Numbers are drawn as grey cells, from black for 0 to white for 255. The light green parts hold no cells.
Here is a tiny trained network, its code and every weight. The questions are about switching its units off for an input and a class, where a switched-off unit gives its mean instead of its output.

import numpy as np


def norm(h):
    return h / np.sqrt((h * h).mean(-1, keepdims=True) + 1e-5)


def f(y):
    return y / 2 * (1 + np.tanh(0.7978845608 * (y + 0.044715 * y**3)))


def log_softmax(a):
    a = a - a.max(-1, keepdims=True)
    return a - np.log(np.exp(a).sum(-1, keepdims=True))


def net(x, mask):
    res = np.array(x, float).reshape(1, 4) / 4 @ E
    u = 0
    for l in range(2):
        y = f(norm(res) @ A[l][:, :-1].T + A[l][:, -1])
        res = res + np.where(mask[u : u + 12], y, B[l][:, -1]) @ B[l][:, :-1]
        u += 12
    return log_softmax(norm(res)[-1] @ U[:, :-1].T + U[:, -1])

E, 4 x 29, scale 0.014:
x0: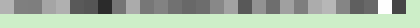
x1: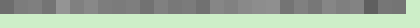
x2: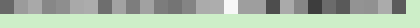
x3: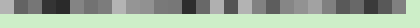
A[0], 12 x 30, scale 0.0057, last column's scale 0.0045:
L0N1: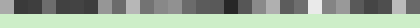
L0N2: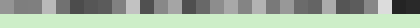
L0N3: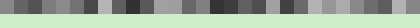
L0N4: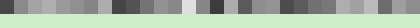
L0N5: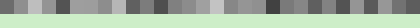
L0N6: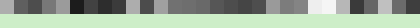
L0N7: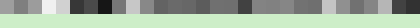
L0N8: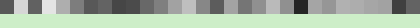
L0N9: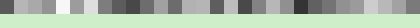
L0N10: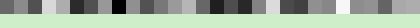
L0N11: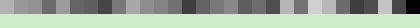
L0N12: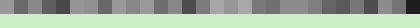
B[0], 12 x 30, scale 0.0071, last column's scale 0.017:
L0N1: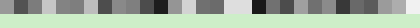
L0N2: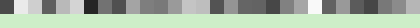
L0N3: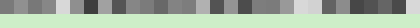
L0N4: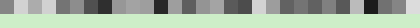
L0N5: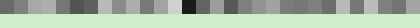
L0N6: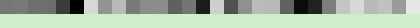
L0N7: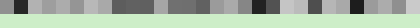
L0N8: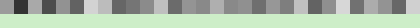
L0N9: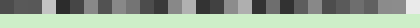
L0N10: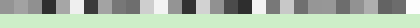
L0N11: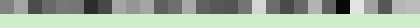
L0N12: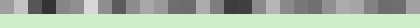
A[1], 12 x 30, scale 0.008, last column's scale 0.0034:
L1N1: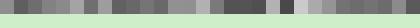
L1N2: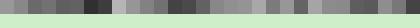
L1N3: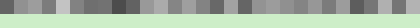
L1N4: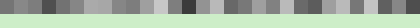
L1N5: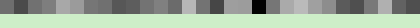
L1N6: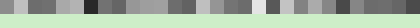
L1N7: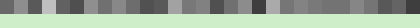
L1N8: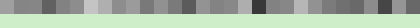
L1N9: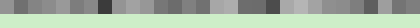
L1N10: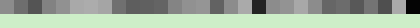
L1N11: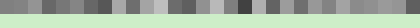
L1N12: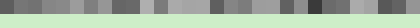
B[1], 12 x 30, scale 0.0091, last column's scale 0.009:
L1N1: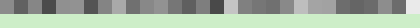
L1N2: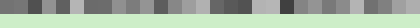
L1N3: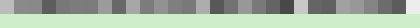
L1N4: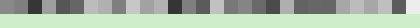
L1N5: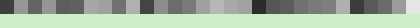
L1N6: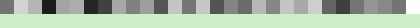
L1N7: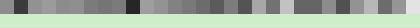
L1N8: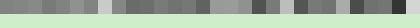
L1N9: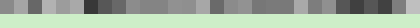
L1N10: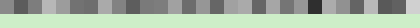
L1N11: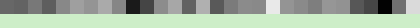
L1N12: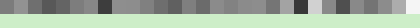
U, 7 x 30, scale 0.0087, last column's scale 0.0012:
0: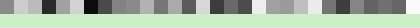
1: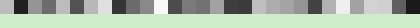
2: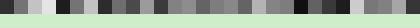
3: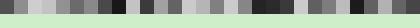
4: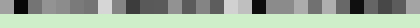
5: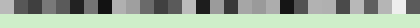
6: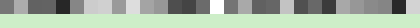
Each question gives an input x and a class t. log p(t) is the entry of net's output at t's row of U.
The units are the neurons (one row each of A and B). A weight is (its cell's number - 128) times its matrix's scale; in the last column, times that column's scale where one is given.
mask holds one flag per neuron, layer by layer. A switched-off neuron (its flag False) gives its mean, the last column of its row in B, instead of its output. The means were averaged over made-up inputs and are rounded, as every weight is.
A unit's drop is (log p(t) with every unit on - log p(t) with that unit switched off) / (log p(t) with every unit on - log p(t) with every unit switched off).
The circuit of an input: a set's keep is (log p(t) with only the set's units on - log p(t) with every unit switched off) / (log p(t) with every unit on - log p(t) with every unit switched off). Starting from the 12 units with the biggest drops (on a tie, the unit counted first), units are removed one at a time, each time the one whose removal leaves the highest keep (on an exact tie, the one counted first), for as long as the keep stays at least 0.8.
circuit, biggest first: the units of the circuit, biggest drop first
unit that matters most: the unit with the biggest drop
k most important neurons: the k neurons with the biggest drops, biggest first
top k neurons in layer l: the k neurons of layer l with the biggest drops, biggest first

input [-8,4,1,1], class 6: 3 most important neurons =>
[L0N1 L0N9 L0N10]
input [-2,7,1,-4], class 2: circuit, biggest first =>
[L0N9]
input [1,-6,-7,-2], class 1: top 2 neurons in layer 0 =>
[L0N6 L0N2]
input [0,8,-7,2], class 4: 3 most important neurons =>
[L0N1 L0N3 L0N4]
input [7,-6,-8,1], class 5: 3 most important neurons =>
[L0N6 L0N1 L0N11]
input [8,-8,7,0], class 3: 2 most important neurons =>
[L0N10 L0N7]
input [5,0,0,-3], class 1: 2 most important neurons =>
[L0N6 L0N1]
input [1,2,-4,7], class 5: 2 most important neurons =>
[L0N6 L0N7]
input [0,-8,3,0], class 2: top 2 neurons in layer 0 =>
[L0N10 L0N7]
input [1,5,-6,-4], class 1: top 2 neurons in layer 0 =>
[L0N6 L0N8]
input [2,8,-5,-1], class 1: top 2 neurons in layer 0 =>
[L0N6 L0N10]
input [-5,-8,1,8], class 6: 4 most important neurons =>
[L0N9 L0N12 L0N3 L1N4]
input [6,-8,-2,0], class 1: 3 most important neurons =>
[L0N6 L0N7 L0N9]
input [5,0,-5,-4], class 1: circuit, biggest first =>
[L0N6]
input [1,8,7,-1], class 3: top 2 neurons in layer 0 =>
[L0N10 L0N6]
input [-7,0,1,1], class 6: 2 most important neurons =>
[L0N1 L0N9]
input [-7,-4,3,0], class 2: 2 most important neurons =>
[L0N10 L0N8]
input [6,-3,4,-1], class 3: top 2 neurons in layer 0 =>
[L0N10 L0N7]
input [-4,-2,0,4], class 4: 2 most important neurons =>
[L0N6 L0N10]
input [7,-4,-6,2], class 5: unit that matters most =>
L0N6
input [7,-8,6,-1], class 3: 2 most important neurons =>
[L0N10 L0N7]
